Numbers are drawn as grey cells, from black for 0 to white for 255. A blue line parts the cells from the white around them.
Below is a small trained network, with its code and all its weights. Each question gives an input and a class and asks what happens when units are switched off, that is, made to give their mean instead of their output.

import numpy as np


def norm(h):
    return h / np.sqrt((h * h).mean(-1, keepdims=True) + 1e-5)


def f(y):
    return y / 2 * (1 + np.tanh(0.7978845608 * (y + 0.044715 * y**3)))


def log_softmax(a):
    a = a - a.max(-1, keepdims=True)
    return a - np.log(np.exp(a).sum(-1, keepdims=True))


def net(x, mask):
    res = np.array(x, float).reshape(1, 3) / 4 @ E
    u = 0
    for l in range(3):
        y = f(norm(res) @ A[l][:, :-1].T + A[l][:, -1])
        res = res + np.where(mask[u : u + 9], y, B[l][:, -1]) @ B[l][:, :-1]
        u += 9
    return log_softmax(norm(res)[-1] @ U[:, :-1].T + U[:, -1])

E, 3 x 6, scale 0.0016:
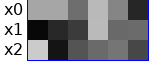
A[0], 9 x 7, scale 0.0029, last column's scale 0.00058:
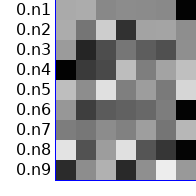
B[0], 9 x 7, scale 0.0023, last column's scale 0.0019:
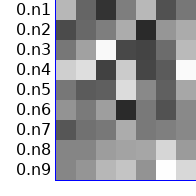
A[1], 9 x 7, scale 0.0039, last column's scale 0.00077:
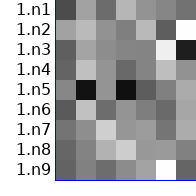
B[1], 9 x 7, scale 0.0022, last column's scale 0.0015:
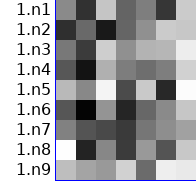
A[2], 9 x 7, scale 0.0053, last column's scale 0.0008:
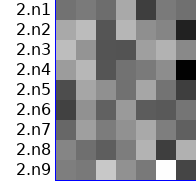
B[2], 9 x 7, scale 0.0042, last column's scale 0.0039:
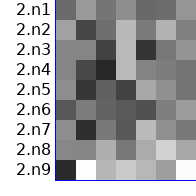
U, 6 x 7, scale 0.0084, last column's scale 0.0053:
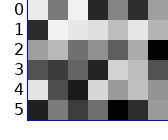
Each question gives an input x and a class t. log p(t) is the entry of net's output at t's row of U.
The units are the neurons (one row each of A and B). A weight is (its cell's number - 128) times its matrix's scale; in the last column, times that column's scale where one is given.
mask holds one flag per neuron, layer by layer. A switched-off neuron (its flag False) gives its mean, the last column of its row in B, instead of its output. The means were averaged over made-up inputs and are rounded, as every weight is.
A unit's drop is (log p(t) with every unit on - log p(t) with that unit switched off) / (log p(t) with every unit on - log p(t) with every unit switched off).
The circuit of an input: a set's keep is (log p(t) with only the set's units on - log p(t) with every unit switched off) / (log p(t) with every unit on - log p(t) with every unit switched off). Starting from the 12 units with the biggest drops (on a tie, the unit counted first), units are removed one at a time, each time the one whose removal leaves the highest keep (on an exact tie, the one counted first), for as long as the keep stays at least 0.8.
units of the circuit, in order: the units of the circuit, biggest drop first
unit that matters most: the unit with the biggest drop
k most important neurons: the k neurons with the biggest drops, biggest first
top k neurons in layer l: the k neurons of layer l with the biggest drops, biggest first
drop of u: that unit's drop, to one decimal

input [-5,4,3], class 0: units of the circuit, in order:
(1.n5, 2.n9, 0.n6)
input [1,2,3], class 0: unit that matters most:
2.n9
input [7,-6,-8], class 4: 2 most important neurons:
(0.n1, 0.n9)
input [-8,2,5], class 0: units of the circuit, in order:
(1.n5, 2.n9)
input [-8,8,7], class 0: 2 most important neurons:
(1.n5, 2.n9)
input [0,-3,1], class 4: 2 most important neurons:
(0.n9, 2.n9)
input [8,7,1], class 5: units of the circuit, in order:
(2.n9, 2.n6)
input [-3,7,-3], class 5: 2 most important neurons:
(0.n4, 0.n8)
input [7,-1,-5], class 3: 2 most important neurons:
(2.n9, 0.n4)
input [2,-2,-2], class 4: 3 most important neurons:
(2.n9, 0.n9, 0.n1)
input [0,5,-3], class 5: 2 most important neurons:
(0.n4, 2.n9)
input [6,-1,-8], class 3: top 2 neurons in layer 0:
(0.n9, 0.n8)
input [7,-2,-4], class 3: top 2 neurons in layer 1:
(1.n9, 1.n6)
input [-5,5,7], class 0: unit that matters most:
1.n5
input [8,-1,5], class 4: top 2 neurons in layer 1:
(1.n1, 1.n4)
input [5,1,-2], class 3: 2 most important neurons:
(2.n9, 2.n8)
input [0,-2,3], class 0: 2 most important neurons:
(0.n4, 2.n9)
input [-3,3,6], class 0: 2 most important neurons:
(1.n5, 2.n9)
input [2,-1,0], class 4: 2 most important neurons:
(2.n9, 0.n9)
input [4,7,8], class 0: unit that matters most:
0.n3
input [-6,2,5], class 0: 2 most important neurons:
(1.n5, 2.n9)
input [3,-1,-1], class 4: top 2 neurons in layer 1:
(1.n4, 1.n5)
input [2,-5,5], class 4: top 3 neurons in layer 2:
(2.n9, 2.n3, 2.n4)
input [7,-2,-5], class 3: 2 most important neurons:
(0.n4, 2.n9)
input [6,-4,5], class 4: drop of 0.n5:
0.0
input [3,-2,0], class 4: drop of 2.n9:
0.2
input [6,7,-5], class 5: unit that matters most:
2.n9
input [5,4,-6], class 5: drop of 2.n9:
0.2
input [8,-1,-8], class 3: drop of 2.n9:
0.1
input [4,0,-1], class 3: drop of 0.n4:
0.3
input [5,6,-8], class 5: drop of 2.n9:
0.2
